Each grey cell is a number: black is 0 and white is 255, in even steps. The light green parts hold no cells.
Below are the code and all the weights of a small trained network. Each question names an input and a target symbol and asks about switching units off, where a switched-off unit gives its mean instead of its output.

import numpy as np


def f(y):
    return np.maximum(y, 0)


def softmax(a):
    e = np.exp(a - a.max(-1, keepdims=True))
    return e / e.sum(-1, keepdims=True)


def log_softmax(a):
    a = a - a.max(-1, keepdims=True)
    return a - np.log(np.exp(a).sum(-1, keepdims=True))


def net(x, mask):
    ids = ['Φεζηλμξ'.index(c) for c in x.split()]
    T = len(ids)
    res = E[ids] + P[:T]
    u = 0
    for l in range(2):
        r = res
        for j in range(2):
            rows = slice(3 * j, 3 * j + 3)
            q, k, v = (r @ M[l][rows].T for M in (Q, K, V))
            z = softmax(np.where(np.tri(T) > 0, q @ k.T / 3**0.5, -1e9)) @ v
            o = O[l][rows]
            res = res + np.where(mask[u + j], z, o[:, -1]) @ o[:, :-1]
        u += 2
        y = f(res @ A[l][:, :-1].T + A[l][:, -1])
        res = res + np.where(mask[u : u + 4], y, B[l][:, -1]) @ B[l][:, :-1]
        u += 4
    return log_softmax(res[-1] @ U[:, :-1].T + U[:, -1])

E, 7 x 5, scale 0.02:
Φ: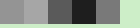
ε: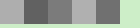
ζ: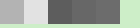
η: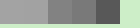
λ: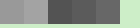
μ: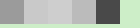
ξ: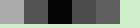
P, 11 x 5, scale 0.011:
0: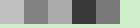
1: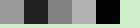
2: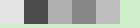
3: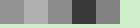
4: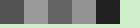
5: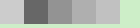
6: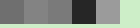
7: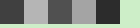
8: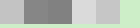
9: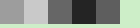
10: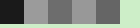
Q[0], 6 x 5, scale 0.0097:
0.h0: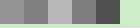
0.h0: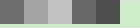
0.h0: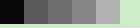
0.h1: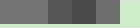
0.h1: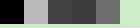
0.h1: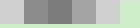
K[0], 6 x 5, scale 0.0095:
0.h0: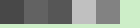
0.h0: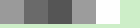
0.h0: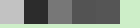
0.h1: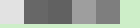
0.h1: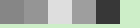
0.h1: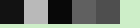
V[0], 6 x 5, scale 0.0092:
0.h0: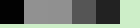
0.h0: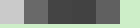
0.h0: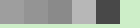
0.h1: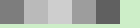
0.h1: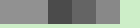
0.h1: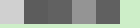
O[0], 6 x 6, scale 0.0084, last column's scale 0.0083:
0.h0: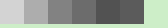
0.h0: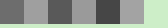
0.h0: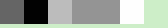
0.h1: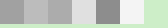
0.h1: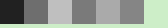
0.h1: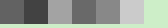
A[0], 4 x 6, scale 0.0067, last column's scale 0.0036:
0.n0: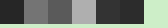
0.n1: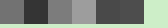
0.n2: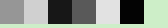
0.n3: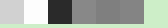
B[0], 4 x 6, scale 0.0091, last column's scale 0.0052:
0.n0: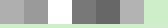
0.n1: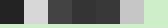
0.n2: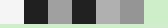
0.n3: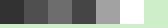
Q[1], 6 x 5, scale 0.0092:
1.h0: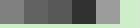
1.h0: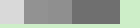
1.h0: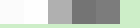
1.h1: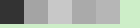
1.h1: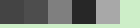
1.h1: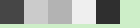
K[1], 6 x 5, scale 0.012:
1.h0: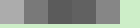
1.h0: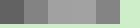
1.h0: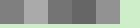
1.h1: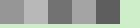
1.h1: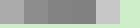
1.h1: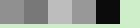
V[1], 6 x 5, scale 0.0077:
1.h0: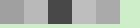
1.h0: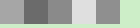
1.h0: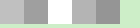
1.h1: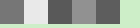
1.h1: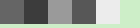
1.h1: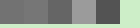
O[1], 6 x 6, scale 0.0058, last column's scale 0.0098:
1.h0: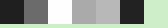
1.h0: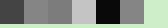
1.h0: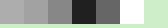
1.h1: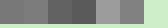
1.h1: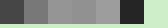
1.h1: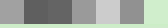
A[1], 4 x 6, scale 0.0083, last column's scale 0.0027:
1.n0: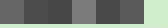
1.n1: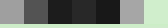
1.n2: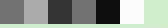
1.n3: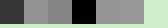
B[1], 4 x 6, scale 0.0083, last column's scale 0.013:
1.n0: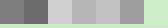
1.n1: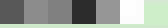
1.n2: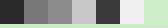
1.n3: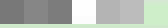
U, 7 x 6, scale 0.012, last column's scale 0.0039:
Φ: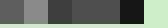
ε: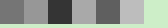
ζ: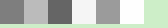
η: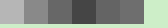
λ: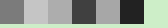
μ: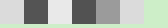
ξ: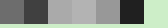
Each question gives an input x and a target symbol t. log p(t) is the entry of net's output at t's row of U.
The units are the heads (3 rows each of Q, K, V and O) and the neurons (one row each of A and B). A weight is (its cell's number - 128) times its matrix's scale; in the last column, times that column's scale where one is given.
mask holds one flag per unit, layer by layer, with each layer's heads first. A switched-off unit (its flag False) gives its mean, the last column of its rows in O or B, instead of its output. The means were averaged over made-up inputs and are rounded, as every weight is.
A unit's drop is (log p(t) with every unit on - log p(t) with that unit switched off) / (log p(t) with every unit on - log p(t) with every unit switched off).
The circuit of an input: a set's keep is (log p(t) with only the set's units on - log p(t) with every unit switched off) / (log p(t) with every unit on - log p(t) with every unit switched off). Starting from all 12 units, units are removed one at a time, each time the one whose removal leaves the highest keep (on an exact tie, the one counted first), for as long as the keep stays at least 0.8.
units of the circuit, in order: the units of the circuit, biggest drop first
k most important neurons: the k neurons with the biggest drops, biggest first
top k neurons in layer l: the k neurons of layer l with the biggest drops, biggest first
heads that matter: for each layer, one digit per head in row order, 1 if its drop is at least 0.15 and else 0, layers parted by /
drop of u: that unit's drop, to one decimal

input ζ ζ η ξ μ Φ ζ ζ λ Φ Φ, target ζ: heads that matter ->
10 / 00
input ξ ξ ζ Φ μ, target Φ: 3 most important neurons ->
[0.n0; 1.n2; 1.n3]
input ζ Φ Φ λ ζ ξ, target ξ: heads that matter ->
01 / 11
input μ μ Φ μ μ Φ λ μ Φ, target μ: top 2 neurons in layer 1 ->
[1.n2; 1.n1]
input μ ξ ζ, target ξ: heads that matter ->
01 / 01
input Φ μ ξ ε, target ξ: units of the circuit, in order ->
[0.h1; 1.n3]
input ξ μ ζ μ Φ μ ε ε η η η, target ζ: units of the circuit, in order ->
[0.h1]
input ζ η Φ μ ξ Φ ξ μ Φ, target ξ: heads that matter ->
01 / 11
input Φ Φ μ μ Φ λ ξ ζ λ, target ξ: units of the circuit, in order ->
[0.h1; 1.h0]
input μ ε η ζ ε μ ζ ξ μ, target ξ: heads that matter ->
11 / 00
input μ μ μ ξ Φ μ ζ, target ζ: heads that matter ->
00 / 11
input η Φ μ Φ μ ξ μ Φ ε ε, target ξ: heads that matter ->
01 / 01
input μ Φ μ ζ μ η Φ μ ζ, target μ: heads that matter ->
10 / 00
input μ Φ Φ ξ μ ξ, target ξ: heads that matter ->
01 / 01
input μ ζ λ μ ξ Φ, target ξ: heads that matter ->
01 / 01
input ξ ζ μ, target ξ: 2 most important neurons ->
[0.n1; 1.n3]
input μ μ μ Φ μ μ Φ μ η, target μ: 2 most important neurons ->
[1.n2; 0.n1]
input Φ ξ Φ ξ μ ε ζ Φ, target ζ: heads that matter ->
10 / 01
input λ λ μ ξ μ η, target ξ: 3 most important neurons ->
[0.n1; 1.n3; 0.n0]
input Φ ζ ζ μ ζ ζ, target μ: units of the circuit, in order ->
[1.n2; 0.n1]
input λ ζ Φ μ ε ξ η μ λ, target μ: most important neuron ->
[1.n2]
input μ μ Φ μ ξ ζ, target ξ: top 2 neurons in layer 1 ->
[1.n3; 1.n1]
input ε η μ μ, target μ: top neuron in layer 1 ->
[1.n2]
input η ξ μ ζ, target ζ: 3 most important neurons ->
[1.n3; 1.n1; 0.n3]
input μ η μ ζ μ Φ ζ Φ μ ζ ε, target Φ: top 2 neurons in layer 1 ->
[1.n3; 1.n1]
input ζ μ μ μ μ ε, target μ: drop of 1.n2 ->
0.1
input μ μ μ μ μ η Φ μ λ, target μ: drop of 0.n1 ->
0.3
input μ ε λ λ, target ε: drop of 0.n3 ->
0.1
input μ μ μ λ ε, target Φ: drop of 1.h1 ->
0.1
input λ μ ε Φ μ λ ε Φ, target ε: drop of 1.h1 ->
0.0
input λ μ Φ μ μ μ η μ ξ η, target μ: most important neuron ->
[0.n1]
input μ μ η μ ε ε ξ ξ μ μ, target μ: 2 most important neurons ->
[0.n1; 1.n2]
